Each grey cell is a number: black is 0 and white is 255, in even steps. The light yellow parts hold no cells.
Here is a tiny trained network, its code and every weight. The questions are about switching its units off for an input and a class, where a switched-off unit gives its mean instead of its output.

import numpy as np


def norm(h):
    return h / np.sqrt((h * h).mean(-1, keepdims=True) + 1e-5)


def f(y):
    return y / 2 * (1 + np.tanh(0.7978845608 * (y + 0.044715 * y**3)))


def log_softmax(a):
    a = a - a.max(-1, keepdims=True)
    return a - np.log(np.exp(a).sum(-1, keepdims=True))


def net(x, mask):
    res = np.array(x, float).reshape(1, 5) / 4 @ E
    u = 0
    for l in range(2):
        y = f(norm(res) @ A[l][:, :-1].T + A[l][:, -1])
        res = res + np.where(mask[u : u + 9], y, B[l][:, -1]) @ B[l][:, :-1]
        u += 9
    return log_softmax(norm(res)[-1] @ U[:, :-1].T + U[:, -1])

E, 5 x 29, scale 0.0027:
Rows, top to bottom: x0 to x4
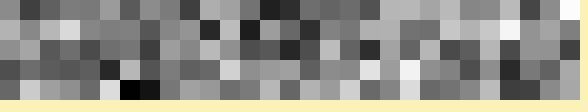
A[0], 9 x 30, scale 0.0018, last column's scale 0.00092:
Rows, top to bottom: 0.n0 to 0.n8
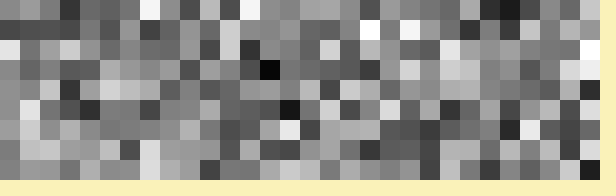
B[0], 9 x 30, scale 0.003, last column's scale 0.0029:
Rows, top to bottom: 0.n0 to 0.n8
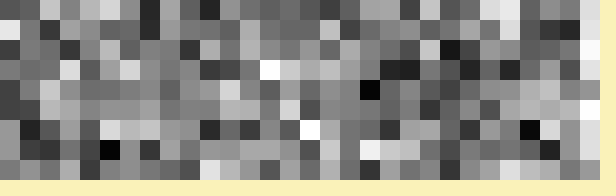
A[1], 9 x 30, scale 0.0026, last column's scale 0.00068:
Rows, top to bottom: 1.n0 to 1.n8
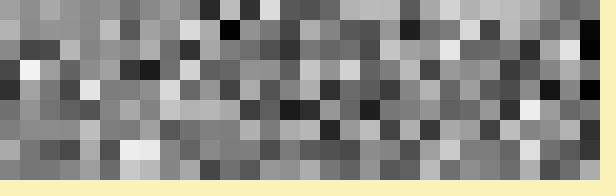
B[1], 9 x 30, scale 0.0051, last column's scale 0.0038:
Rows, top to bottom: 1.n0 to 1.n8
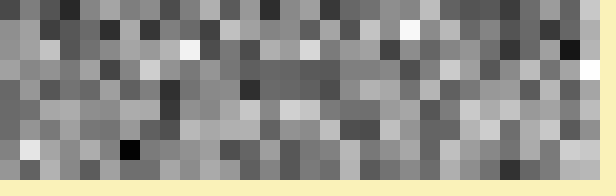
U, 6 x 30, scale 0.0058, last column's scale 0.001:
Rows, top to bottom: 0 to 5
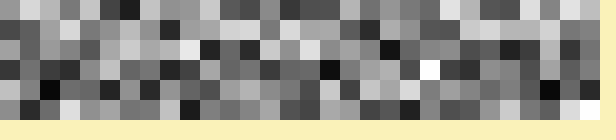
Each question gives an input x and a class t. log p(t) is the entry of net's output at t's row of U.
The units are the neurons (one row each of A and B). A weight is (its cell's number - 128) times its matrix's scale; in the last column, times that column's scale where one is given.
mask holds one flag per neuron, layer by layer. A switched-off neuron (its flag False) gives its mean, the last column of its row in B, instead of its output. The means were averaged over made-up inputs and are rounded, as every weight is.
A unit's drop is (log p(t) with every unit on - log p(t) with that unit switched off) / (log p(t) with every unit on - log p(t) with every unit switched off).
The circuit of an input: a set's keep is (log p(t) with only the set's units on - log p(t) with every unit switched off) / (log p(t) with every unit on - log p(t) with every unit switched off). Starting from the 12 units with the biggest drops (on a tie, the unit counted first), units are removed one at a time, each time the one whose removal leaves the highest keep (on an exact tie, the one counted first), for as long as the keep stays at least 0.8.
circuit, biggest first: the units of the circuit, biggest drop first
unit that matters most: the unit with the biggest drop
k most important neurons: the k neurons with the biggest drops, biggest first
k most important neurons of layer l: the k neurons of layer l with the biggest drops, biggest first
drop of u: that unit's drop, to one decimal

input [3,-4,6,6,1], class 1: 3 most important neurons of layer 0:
0.n7, 0.n5, 0.n2
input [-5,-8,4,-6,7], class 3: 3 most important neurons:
1.n4, 0.n0, 1.n7
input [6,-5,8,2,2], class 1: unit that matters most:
1.n5
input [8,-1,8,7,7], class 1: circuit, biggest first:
1.n5, 0.n5
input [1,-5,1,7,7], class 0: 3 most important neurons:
1.n3, 0.n7, 1.n1
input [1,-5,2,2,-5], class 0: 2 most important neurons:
1.n7, 0.n2
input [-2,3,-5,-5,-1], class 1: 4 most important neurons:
0.n1, 1.n6, 0.n4, 1.n3
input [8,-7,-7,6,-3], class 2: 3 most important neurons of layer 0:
0.n5, 0.n2, 0.n3
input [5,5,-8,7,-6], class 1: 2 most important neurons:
1.n6, 0.n7
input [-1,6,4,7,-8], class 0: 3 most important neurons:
1.n7, 0.n7, 0.n0
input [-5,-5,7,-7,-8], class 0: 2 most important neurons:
1.n7, 0.n1
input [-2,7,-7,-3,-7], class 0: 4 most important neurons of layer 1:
1.n7, 1.n5, 1.n8, 1.n4
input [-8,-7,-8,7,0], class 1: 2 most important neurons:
1.n6, 0.n3
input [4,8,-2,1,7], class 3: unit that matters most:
1.n0
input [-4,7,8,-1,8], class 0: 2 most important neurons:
1.n3, 0.n8
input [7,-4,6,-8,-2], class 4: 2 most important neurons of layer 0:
0.n6, 0.n7
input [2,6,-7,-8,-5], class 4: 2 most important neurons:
1.n1, 0.n5
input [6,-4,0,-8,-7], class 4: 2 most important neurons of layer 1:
1.n1, 1.n3
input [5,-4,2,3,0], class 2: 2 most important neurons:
1.n2, 0.n2
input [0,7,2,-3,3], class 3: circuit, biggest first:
1.n0
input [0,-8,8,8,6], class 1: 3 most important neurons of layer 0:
0.n5, 0.n2, 0.n7
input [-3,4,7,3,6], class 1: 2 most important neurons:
1.n5, 0.n5
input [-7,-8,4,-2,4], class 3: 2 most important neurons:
1.n4, 0.n3
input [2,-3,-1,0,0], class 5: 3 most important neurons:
0.n3, 1.n0, 0.n0
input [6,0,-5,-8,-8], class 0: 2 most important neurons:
1.n7, 0.n1
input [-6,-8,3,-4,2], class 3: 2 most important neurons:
1.n4, 0.n3
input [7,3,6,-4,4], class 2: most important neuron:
1.n2
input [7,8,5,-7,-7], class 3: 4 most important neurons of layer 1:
1.n0, 1.n3, 1.n1, 1.n8
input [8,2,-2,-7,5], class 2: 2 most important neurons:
1.n2, 0.n1
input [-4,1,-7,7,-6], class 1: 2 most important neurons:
1.n6, 0.n7
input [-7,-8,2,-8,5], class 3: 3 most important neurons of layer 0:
0.n3, 0.n0, 0.n1
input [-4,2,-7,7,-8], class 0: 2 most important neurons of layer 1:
1.n7, 1.n8
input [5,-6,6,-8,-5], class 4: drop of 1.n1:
1.3
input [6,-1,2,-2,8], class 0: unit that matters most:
1.n3
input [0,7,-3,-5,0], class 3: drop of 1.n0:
0.5
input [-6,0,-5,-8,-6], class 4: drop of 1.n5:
0.0
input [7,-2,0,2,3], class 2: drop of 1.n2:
0.1
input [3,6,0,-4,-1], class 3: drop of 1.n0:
0.3
